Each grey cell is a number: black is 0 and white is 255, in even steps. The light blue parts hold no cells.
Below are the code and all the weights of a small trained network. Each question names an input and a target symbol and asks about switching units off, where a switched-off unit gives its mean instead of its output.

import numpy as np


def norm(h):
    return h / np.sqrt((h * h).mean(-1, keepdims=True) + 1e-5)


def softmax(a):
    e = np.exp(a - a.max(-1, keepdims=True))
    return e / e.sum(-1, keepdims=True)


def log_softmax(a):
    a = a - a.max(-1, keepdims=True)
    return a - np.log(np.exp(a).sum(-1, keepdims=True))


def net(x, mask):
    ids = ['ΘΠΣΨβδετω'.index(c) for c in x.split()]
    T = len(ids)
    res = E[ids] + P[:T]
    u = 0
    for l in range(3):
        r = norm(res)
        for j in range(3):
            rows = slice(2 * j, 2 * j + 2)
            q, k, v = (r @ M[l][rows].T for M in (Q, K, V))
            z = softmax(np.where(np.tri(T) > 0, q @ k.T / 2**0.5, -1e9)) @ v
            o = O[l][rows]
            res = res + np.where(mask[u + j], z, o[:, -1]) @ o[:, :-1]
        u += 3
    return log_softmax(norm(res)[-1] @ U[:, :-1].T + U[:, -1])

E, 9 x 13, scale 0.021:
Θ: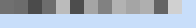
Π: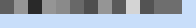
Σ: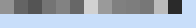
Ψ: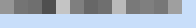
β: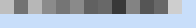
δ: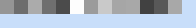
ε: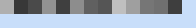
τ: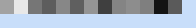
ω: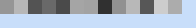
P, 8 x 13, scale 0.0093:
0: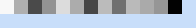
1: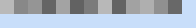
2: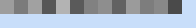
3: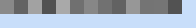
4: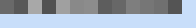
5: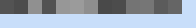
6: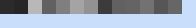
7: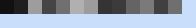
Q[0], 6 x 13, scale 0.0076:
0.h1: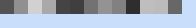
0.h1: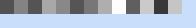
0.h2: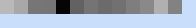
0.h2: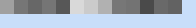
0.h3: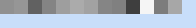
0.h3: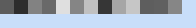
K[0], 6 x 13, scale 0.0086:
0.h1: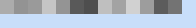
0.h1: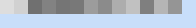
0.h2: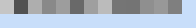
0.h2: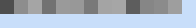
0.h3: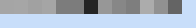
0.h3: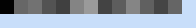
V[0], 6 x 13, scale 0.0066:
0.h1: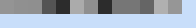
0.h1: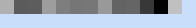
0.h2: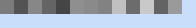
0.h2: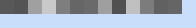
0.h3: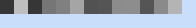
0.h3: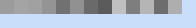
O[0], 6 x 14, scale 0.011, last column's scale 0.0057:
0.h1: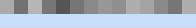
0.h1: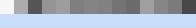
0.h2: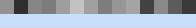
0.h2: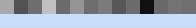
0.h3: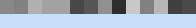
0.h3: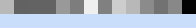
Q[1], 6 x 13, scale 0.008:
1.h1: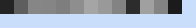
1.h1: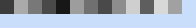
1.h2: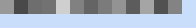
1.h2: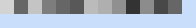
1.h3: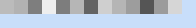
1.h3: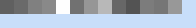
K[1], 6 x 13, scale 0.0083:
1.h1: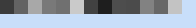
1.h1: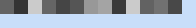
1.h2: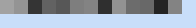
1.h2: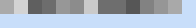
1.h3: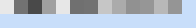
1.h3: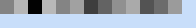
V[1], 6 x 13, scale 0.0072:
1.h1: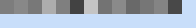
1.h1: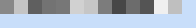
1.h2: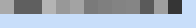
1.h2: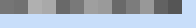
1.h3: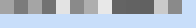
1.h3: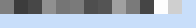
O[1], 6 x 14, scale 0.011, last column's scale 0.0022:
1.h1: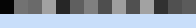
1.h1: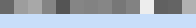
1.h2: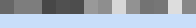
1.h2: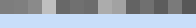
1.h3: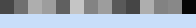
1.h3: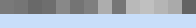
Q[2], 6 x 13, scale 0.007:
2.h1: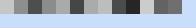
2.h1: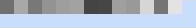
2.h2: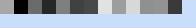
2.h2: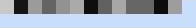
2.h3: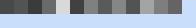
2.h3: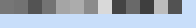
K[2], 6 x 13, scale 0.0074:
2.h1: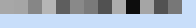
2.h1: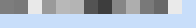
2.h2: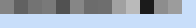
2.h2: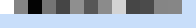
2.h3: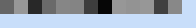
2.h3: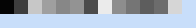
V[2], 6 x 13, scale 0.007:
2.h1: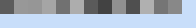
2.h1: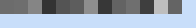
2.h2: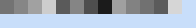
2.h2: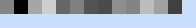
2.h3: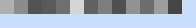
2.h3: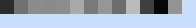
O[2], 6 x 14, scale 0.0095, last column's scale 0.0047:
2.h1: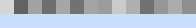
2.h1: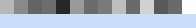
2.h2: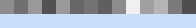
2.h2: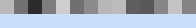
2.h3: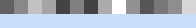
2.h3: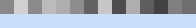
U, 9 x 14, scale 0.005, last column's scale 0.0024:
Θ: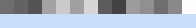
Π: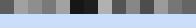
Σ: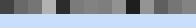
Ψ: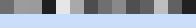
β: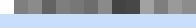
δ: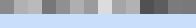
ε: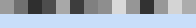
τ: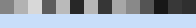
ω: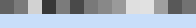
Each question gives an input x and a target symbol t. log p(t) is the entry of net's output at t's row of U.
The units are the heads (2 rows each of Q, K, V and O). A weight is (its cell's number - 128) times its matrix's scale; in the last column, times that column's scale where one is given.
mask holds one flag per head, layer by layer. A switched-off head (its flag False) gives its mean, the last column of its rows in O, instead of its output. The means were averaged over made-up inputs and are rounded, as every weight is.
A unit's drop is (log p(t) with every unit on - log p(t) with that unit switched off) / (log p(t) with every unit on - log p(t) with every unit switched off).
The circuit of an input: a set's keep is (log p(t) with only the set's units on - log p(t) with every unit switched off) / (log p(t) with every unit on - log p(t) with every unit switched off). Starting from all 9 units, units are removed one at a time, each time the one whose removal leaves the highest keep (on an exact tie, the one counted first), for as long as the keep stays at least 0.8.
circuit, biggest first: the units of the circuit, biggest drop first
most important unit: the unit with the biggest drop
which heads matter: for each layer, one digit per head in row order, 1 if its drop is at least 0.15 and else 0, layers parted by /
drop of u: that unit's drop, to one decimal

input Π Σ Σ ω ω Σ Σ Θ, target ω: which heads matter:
100 / 000 / 000
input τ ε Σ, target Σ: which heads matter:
001 / 000 / 000
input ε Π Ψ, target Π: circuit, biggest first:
[0.h3]
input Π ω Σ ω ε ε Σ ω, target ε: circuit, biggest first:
[0.h3 1.h1 0.h1]
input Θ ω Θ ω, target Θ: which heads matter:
101 / 010 / 001
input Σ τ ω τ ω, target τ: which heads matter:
000 / 001 / 000
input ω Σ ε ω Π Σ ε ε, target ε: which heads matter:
000 / 000 / 010
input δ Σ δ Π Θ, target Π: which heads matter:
001 / 000 / 000
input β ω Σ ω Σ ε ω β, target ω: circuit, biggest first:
[0.h3 2.h2 0.h2]
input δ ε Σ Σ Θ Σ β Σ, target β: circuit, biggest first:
[1.h1 0.h1]
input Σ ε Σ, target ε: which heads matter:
000 / 101 / 000
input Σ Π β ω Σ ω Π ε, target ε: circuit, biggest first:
[2.h2 1.h1]
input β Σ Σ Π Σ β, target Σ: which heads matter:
000 / 100 / 011
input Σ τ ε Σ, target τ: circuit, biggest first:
[1.h3]
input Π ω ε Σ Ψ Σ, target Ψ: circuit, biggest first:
[1.h1 0.h3]
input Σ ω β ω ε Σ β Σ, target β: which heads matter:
101 / 100 / 000
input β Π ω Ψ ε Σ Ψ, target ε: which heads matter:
001 / 100 / 010
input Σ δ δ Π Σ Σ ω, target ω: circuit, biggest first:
[0.h1 0.h3 1.h1]
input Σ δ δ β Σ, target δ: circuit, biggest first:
[2.h3 0.h2]
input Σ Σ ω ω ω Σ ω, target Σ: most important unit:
2.h2
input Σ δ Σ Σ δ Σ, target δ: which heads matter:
000 / 100 / 001
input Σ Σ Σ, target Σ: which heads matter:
000 / 000 / 000
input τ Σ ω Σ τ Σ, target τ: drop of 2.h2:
-0.1
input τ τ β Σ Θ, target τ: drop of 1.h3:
0.6
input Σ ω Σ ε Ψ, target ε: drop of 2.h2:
0.4
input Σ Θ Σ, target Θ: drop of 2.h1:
0.0
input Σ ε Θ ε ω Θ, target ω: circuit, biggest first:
[0.h1]
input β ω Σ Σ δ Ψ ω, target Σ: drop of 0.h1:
0.1
